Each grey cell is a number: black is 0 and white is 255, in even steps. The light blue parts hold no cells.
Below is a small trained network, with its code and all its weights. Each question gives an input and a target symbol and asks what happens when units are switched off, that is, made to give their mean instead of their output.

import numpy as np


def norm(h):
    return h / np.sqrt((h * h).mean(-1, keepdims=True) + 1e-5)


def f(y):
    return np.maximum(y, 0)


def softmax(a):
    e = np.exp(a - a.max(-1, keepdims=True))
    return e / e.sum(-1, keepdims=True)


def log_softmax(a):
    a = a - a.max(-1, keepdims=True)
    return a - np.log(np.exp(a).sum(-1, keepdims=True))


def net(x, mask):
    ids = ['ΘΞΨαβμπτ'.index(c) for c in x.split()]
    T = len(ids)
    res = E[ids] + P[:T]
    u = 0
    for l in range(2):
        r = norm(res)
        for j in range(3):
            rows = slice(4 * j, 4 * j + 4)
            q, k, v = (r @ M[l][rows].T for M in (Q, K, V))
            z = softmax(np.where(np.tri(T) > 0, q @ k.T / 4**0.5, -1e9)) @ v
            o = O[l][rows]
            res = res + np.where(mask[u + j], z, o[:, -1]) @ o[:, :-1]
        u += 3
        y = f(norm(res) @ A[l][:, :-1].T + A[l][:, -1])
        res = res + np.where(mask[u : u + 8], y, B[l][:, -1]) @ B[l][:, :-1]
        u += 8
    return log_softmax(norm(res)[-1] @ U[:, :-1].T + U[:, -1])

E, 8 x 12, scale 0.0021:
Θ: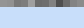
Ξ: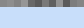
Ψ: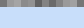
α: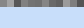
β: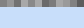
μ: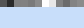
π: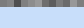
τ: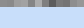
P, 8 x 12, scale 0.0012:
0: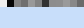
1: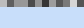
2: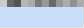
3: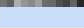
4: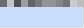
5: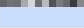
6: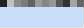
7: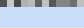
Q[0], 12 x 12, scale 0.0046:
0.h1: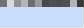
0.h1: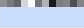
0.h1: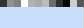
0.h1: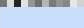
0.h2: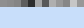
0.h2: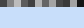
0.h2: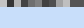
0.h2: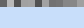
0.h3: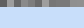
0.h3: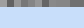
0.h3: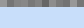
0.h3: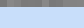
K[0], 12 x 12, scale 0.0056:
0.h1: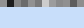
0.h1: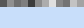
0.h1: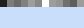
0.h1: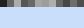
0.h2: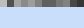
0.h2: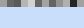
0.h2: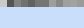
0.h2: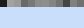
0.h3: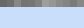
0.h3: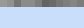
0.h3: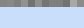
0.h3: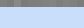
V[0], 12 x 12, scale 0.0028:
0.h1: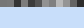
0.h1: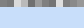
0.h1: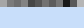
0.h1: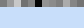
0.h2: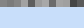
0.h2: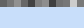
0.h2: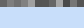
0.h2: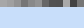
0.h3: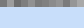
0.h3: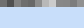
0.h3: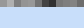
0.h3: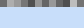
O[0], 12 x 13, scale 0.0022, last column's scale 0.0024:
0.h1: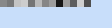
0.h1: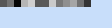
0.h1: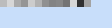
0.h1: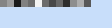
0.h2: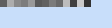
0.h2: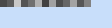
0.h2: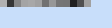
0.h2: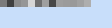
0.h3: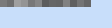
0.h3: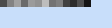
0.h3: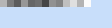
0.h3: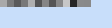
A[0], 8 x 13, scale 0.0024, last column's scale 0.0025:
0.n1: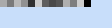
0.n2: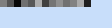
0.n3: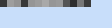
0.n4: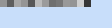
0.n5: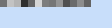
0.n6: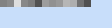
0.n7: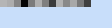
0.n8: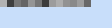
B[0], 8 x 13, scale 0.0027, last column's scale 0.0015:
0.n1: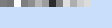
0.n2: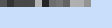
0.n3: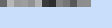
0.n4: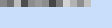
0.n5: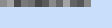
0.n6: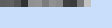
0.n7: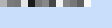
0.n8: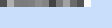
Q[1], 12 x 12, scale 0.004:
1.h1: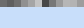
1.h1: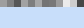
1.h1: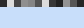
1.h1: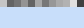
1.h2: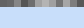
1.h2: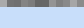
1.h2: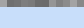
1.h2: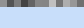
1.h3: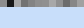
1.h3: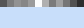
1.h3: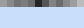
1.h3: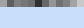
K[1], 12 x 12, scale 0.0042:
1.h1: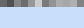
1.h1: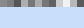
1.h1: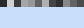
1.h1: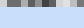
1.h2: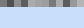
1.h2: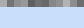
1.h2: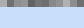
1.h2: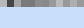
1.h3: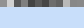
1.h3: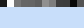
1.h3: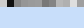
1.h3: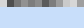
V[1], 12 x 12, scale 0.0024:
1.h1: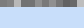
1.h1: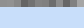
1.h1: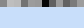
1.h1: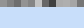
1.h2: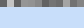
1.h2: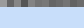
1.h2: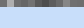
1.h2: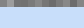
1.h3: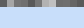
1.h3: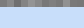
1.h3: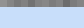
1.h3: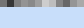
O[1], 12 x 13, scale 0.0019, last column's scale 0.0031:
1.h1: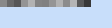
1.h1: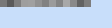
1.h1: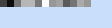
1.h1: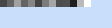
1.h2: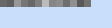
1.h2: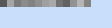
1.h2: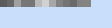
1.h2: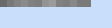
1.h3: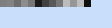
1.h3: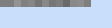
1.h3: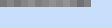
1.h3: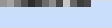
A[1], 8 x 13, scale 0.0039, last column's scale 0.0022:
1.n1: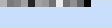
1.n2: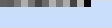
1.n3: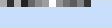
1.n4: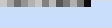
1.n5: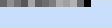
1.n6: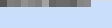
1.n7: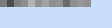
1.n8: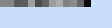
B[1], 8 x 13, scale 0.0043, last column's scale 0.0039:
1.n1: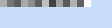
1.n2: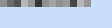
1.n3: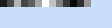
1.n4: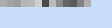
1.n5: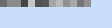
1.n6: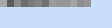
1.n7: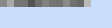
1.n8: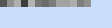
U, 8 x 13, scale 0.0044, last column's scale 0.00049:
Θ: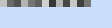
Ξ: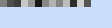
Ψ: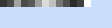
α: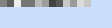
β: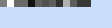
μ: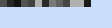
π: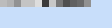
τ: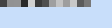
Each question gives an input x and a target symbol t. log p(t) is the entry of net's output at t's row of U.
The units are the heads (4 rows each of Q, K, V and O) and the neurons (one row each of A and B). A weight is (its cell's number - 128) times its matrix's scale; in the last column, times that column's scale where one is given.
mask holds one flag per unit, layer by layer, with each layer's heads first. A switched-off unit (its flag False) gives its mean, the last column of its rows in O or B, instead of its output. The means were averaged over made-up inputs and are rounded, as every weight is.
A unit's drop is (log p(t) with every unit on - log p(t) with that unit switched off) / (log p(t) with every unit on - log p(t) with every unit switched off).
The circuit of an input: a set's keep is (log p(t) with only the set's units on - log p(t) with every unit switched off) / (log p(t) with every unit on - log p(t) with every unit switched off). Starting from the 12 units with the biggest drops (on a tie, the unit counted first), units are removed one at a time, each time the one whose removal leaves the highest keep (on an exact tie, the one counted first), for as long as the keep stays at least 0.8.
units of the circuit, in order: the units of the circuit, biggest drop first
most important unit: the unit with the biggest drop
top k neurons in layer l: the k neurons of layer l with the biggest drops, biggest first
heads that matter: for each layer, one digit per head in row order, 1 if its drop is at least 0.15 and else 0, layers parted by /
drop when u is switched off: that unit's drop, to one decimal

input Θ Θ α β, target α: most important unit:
0.h1
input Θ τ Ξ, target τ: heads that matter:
100 / 000
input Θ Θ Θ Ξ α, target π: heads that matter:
000 / 000
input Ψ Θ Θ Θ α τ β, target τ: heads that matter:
100 / 000
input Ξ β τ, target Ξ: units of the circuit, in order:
(0.h1; 1.n2)
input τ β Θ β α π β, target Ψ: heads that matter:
000 / 000
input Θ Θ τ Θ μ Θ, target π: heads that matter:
000 / 100
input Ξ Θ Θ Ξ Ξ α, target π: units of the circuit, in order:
(0.h1; 1.n4)
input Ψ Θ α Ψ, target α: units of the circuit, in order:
(0.h1; 0.n1)
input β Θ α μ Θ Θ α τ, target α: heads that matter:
000 / 000
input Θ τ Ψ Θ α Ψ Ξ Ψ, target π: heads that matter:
100 / 000
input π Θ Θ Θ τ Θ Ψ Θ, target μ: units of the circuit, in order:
(0.h1; 0.n2)
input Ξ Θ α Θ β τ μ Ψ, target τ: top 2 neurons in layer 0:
(0.n7; 0.n6)
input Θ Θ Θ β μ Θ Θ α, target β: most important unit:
1.h1
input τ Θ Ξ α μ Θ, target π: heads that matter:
001 / 100
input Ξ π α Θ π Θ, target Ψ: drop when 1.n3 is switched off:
0.1
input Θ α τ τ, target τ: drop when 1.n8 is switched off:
0.0
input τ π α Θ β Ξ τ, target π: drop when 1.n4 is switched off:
0.1
